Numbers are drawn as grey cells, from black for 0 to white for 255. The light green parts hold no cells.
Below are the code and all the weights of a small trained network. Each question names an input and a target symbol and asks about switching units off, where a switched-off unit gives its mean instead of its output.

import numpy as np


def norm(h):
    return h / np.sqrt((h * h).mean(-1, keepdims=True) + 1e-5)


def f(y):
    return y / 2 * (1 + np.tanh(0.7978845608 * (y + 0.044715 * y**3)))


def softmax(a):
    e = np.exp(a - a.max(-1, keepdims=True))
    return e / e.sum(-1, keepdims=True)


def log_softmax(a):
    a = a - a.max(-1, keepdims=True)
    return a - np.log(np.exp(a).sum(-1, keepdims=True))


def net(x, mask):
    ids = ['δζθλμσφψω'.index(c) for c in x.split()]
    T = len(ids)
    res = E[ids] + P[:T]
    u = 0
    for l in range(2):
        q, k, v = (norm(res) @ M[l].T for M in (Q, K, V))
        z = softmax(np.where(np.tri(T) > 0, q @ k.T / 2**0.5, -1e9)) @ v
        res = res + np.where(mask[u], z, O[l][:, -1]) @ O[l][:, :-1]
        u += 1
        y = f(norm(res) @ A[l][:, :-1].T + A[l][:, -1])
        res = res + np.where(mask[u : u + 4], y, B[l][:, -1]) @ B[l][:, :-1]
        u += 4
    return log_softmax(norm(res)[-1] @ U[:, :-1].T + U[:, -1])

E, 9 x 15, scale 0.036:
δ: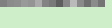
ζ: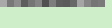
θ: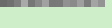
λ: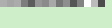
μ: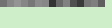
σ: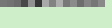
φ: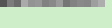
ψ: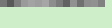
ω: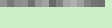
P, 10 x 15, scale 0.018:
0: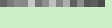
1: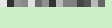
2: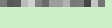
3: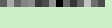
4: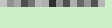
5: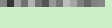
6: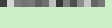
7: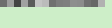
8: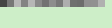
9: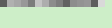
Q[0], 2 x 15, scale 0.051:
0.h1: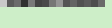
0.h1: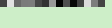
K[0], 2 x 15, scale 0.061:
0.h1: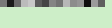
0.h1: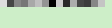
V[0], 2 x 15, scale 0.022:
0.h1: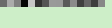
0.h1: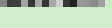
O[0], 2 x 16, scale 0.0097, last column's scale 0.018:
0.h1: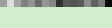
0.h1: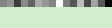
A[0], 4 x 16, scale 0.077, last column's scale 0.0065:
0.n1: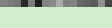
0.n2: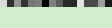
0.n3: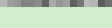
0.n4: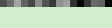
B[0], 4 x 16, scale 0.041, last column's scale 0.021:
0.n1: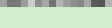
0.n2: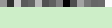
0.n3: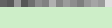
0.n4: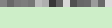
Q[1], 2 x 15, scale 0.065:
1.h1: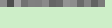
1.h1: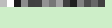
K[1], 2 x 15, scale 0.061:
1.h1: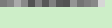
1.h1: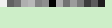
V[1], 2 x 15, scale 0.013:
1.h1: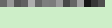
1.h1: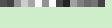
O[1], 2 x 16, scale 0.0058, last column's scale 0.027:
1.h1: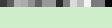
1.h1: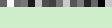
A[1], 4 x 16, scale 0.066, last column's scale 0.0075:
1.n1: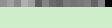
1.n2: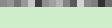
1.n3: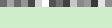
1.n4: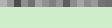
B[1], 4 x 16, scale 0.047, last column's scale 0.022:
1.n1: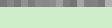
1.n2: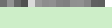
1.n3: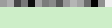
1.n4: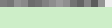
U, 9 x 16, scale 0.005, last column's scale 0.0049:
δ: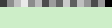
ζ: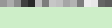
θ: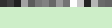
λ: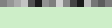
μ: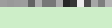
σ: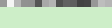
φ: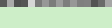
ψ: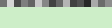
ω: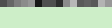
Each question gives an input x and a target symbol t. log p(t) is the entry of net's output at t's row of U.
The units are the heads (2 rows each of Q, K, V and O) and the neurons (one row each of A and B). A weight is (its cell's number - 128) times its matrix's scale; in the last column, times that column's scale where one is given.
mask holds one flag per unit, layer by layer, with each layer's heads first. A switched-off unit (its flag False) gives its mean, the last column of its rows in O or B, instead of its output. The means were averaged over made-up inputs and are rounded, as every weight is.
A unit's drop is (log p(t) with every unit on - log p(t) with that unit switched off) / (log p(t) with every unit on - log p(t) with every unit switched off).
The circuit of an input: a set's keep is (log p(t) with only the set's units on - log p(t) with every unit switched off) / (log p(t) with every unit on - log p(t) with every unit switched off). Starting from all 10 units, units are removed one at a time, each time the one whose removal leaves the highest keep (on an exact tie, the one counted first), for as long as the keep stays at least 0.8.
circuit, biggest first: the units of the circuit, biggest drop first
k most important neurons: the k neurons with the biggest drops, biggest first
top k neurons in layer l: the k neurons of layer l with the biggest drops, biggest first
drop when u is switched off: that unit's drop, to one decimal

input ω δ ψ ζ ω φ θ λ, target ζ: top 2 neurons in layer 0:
(0.n2 0.n4)
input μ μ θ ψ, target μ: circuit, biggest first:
(0.n4 1.n2 1.n3 1.n4)
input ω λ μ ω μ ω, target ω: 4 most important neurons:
(0.n2 1.n2 0.n4 1.n3)
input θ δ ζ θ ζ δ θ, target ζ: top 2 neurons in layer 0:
(0.n3 0.n2)
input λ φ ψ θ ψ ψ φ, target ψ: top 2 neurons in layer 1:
(1.n2 1.n4)
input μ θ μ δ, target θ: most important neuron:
(0.n1)
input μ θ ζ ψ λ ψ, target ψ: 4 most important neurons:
(0.n1 0.n2 1.n2 1.n4)
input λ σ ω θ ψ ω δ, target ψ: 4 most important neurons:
(0.n1 0.n2 1.n2 1.n4)
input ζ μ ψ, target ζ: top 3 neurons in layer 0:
(0.n3 0.n2 0.n4)
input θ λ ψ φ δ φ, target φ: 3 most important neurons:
(0.n2 0.n4 0.n3)
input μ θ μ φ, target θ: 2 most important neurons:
(0.n1 0.n2)
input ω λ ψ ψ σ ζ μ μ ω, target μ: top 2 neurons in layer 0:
(0.n3 0.n4)
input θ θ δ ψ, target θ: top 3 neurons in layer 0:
(0.n1 0.n2 0.n4)
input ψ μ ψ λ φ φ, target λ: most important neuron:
(0.n1)
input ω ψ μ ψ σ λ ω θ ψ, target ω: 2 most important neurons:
(0.n2 1.n2)
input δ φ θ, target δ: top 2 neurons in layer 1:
(1.n1 1.n2)
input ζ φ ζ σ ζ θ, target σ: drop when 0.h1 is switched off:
0.9
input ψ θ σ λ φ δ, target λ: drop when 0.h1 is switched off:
1.1
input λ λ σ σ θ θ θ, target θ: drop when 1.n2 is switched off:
0.4
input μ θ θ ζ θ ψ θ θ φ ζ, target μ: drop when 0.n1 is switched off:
0.0
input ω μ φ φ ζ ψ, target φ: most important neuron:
(0.n2)
